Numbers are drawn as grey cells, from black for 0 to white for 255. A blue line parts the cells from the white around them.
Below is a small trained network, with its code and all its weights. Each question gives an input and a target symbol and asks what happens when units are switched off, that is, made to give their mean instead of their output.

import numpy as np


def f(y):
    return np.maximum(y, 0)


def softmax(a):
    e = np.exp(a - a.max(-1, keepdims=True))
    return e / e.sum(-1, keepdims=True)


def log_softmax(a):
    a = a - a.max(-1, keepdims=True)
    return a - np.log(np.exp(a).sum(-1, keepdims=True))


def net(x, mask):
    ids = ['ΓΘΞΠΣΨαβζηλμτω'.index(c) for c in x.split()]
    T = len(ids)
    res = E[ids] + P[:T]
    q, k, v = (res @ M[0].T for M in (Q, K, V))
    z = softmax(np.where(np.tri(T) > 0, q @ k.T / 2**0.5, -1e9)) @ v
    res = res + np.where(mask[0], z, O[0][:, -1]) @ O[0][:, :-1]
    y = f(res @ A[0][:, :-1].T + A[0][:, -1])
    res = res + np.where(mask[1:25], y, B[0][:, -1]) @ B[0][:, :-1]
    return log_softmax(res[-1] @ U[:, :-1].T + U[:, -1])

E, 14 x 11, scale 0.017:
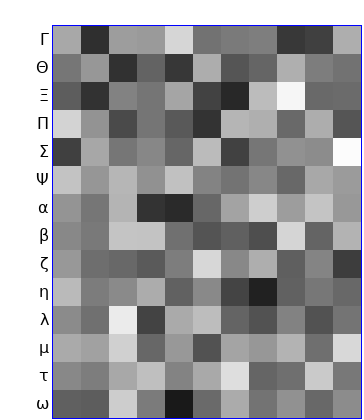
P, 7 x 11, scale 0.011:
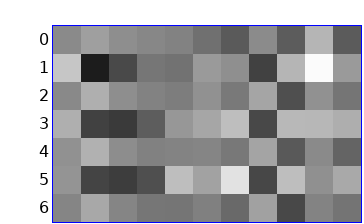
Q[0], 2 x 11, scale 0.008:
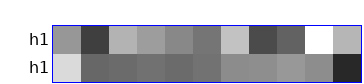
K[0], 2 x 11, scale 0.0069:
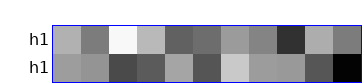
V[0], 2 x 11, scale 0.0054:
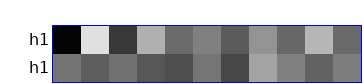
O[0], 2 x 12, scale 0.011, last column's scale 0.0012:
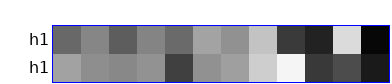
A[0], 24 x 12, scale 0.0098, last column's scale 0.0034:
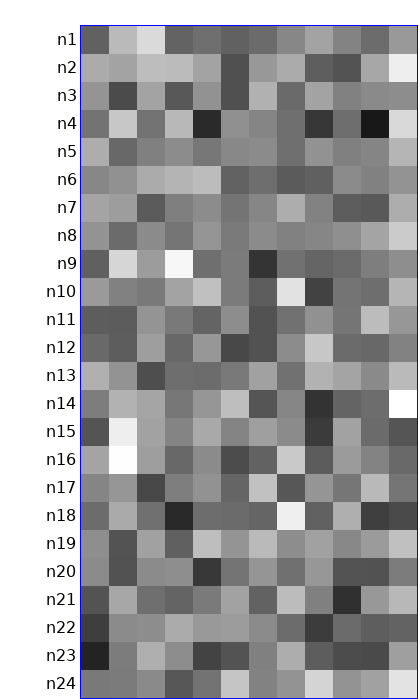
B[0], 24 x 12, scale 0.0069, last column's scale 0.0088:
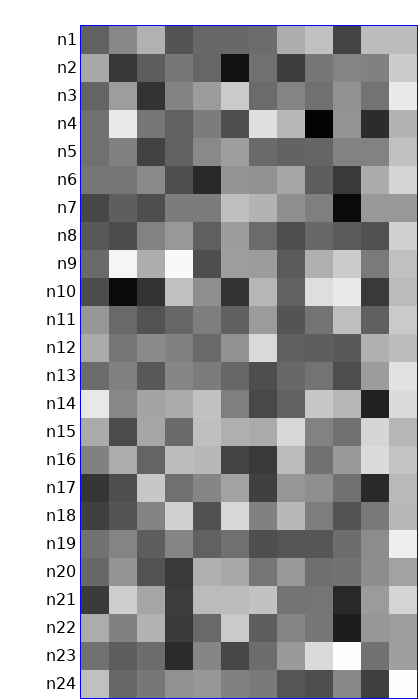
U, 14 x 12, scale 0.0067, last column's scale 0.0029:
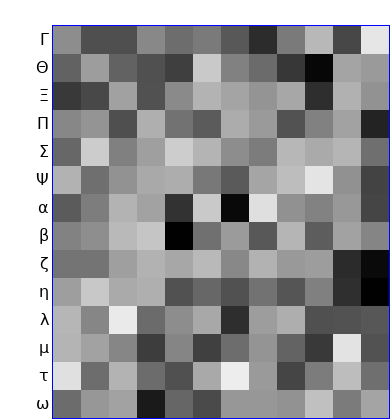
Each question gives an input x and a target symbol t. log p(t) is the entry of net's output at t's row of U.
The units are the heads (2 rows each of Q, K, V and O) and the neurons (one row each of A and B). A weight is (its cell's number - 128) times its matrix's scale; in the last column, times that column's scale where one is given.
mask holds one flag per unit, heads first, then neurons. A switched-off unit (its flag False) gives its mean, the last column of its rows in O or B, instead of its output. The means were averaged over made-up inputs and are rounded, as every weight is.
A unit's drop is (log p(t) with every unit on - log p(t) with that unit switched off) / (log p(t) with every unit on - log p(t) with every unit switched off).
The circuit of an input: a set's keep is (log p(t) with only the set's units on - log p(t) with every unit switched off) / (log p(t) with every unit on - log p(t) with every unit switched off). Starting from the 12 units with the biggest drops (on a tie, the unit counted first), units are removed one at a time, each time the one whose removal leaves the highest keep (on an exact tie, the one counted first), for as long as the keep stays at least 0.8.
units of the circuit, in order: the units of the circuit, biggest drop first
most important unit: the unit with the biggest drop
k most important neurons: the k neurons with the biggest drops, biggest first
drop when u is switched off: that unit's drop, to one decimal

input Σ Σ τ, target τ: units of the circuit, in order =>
[n15; h1]
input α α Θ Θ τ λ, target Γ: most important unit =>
n21
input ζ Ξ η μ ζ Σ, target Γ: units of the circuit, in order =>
[n11; n24]
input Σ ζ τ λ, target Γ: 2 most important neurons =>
[n21; n14]
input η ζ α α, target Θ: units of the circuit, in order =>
[n14; n10; n13]
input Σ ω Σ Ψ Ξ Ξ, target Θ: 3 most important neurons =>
[n12; n14; n10]
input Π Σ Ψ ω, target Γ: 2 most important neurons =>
[n21; n6]
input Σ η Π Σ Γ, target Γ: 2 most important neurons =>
[n10; n2]
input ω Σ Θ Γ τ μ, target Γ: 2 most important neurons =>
[n21; n2]
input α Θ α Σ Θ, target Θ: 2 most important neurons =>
[n21; n7]
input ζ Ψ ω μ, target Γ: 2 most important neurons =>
[n21; n24]
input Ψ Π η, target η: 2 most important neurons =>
[n4; n9]
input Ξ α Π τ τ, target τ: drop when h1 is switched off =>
0.1
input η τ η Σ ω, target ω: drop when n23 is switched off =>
0.2
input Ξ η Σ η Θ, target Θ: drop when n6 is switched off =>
0.0
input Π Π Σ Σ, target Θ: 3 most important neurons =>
[n21; n10; n24]
